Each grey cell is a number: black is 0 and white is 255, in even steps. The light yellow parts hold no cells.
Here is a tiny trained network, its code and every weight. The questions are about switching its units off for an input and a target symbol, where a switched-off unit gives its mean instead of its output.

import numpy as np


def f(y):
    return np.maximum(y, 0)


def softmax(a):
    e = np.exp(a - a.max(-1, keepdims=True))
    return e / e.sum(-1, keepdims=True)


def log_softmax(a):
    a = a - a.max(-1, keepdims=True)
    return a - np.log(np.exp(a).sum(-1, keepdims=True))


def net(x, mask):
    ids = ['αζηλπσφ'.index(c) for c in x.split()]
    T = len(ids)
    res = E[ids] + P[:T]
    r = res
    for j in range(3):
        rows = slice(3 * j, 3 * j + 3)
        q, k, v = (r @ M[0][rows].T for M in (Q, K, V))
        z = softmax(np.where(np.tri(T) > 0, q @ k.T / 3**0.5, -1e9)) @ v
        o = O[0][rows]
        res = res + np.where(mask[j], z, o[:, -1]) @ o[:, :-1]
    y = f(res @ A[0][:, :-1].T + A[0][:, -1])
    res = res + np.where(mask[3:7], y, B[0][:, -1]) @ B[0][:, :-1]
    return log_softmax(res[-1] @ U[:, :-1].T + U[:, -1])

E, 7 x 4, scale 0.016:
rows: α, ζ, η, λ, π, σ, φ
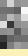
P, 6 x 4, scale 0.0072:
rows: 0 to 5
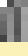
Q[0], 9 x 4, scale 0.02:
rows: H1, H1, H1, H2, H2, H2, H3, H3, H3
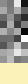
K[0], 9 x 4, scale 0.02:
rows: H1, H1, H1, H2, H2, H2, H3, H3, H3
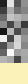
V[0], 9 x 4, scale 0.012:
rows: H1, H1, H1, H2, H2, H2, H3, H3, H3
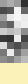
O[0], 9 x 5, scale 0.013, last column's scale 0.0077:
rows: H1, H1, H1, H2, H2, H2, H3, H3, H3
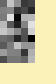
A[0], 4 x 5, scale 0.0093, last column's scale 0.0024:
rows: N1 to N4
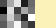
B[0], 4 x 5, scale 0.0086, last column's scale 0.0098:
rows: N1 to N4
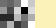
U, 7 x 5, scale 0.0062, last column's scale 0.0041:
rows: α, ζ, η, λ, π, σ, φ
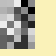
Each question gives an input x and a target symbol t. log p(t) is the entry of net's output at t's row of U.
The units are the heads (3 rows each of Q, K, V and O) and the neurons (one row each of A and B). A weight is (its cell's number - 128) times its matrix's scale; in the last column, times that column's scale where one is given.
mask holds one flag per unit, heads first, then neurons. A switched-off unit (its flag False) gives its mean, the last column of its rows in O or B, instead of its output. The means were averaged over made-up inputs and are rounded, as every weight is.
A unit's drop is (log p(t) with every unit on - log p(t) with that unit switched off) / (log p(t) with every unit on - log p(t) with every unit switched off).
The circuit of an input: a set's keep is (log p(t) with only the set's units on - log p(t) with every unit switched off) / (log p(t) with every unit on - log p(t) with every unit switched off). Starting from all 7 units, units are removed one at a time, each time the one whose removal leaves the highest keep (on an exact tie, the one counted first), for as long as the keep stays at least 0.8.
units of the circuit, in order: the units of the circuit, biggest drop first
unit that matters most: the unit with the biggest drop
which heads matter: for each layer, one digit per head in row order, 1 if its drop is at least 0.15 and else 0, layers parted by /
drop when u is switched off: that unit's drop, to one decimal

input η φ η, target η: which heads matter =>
110
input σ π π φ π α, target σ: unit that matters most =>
H2
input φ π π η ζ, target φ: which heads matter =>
110
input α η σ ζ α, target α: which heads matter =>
100
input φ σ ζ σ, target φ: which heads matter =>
110
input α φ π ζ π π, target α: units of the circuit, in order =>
(N2; H1)
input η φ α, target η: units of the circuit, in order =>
(H2; H1; N2)
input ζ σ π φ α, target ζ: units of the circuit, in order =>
(H1; H2)
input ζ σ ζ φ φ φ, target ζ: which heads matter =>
111
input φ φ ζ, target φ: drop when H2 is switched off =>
0.5
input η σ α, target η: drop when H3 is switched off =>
0.0
